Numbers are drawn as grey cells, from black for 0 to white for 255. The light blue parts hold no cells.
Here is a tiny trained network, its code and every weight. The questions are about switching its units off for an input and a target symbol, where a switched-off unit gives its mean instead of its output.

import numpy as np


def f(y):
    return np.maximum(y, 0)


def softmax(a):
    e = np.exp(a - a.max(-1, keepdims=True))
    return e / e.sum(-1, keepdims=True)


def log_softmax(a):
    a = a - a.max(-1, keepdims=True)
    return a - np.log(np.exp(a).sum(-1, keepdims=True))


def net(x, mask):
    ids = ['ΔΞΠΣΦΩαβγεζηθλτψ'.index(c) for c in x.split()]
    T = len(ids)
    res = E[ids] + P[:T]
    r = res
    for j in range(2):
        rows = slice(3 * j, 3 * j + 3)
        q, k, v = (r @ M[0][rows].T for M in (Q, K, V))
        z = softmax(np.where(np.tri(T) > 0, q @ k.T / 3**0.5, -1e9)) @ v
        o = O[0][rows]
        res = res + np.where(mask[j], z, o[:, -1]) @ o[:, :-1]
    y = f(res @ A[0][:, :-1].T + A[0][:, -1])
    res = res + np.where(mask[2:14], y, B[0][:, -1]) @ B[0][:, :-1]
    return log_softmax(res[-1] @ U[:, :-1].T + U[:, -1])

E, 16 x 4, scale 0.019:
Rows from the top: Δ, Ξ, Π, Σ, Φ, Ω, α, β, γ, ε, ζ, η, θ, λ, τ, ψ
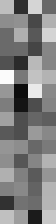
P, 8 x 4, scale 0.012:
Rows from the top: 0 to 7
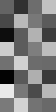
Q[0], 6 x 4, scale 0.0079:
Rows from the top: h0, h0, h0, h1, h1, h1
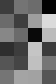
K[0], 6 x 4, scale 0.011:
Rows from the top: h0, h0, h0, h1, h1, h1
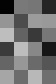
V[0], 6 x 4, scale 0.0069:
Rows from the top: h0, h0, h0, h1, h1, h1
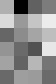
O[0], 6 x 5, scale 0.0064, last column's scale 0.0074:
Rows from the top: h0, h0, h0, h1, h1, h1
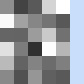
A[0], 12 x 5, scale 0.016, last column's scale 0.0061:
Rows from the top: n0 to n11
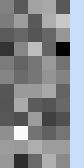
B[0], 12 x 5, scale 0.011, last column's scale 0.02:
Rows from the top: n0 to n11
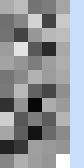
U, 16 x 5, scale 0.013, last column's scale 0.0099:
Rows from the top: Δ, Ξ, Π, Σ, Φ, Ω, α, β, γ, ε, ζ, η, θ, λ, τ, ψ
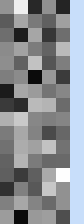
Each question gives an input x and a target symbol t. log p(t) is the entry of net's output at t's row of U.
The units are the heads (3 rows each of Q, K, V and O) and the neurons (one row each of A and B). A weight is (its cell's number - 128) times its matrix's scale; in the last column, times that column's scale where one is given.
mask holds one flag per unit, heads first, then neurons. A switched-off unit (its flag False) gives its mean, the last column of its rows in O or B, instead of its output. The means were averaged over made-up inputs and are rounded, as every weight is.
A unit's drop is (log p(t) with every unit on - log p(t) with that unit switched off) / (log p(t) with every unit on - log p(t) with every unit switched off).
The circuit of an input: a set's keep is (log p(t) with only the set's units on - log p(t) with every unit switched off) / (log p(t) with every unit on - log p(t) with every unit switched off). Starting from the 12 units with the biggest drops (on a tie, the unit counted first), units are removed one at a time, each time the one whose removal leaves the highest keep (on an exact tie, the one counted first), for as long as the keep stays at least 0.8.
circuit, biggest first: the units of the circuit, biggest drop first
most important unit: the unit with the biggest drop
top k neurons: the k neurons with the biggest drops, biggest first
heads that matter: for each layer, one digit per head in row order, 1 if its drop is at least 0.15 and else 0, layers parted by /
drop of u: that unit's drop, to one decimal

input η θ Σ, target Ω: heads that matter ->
11
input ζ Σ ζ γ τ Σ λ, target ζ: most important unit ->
n10
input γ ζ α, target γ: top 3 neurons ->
n3, n0, n1
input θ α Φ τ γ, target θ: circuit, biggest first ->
n3, n11
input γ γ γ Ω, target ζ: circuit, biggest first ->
n10, n11, n0
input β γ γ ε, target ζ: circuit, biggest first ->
n3, h0, n11, n0
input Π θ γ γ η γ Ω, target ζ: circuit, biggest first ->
n10, n11, h1
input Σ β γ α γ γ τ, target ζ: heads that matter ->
10
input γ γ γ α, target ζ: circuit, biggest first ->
n0, n11, n10
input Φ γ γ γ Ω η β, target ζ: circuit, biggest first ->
n11, n8
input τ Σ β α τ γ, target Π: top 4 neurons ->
n8, n3, n11, n2
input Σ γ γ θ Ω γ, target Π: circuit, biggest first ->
h1, n11
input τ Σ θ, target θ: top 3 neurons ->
n1, n11, n0
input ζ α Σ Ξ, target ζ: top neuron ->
n10
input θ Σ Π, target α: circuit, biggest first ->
n8, n1, n6
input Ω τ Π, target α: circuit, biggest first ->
n8, n1
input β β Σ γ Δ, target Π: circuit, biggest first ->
h1, n11, n4
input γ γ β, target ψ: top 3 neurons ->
n8, n2, n1
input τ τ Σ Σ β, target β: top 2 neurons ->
n3, n2
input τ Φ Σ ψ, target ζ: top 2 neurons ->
n10, n3
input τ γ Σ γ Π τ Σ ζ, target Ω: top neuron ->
n9
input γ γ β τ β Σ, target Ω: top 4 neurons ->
n3, n7, n1, n8
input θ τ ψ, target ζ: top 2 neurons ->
n3, n8
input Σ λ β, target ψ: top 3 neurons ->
n8, n2, n7
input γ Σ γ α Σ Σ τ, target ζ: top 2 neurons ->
n3, n8
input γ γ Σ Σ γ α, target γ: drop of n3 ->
0.4
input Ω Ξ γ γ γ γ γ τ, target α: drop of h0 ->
-0.1
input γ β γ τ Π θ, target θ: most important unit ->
n1
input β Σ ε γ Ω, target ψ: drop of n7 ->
0.1
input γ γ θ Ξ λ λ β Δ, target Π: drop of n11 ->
0.4
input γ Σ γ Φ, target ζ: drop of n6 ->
0.0
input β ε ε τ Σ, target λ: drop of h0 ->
0.3
